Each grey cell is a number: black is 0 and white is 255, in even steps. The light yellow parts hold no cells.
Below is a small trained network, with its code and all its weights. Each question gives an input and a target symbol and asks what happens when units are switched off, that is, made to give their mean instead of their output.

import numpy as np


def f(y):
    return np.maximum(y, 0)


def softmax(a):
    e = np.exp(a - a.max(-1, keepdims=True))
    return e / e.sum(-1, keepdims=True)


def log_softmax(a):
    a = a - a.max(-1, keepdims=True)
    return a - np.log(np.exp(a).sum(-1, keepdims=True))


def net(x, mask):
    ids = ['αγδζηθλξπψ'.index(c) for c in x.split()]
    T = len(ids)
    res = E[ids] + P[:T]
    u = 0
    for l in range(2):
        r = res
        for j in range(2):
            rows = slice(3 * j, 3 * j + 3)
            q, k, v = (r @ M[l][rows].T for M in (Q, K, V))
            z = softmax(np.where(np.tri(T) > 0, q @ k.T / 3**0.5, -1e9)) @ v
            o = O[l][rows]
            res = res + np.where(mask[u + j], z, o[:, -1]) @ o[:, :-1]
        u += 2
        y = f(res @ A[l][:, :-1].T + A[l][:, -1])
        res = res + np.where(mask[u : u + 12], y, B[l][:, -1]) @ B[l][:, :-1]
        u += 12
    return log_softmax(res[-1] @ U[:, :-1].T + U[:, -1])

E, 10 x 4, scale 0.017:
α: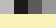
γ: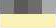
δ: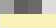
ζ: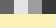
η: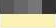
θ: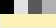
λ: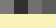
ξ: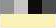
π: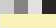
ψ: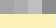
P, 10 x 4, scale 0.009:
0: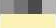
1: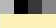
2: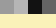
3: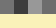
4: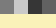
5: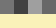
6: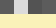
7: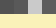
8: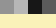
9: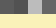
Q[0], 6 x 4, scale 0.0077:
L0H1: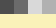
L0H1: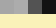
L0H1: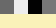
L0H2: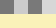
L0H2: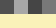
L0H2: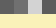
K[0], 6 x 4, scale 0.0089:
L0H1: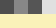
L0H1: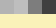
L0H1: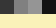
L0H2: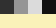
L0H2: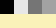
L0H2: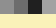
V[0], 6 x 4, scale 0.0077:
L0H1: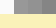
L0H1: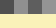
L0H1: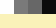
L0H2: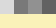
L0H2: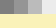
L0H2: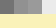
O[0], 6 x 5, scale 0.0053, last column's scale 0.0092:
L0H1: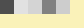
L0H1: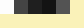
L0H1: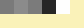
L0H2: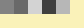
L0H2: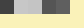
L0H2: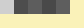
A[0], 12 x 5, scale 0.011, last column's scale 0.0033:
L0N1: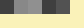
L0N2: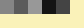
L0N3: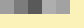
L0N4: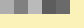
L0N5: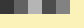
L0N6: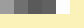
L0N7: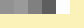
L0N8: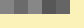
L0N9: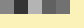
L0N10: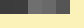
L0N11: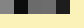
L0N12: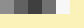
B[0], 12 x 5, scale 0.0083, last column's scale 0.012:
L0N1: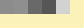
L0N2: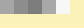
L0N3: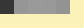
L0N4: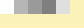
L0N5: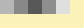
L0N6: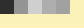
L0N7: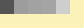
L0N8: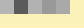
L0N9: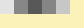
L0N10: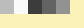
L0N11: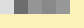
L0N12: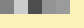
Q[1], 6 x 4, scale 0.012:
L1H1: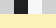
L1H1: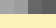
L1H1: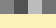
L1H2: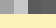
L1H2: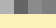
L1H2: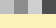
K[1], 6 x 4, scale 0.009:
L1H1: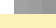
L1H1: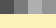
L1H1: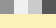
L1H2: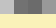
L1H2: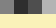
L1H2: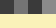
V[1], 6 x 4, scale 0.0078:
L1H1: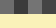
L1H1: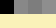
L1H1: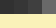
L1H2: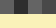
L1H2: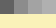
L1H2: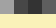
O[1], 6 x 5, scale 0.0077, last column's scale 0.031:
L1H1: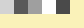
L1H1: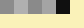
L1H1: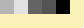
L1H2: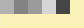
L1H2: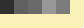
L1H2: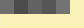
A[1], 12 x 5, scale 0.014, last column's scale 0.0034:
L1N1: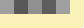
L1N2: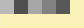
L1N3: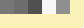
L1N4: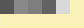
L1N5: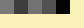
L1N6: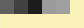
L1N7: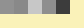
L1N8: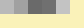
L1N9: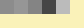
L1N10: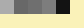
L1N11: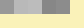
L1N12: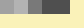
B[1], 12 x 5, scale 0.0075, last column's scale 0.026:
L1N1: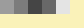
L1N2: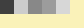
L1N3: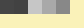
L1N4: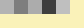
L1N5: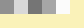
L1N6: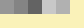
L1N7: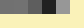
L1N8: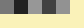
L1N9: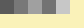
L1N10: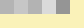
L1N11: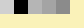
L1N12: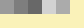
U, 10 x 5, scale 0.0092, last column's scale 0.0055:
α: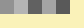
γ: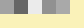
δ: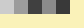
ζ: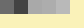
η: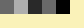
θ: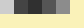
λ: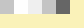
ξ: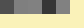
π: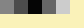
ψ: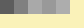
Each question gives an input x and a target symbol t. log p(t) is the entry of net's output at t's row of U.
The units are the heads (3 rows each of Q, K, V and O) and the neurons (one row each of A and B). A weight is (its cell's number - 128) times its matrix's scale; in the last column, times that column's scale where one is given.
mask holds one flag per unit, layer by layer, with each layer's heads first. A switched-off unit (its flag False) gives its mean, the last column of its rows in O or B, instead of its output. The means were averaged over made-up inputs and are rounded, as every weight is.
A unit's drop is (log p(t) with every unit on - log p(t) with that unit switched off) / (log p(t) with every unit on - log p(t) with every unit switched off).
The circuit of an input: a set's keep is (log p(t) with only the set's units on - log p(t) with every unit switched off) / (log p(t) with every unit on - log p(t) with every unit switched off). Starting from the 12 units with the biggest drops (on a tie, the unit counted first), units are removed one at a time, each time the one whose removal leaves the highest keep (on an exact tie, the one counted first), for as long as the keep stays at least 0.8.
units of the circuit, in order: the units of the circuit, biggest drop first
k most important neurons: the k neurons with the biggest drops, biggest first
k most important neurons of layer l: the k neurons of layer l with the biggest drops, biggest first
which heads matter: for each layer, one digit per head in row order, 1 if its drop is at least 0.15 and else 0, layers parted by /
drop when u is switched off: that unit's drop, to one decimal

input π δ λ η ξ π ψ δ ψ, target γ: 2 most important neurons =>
L1N5; L1N11
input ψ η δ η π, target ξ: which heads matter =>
00 / 10
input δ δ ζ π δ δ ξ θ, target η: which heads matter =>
11 / 10
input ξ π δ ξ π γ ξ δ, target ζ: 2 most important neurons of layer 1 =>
L1N3; L1N6
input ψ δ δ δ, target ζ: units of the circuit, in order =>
L0N4; L0H1; L1N3
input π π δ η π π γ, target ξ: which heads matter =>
00 / 01
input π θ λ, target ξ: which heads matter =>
11 / 01
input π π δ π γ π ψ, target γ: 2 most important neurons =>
L1N11; L1N5
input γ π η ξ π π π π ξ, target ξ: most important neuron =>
L1N5
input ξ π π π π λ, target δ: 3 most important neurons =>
L0N11; L1N5; L1N10
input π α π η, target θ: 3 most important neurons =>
L0N10; L1N8; L1N2
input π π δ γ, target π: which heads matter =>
00 / 10
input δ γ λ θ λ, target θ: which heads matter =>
10 / 10
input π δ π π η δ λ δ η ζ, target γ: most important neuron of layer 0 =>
L0N4
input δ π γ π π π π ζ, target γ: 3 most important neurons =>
L1N11; L1N5; L1N8
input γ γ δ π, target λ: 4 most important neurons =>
L1N2; L1N10; L1N5; L0N9
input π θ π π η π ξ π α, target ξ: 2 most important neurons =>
L1N5; L0N4
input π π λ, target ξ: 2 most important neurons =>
L1N1; L0N4
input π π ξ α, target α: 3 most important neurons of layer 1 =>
L1N5; L1N2; L1N10
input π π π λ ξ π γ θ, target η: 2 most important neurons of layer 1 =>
L1N12; L1N11
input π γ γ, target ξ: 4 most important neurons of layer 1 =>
L1N5; L1N6; L1N10; L1N1
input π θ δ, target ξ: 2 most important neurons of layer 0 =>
L0N10; L0N12
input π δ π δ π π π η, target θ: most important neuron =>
L1N8
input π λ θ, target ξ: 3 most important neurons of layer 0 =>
L0N5; L0N9; L0N2
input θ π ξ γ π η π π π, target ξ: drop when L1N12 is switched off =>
0.2
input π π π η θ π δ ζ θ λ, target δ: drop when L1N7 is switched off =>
0.0
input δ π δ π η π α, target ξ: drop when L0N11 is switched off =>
0.1
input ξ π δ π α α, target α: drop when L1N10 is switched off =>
0.2
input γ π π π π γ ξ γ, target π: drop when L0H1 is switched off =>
0.5
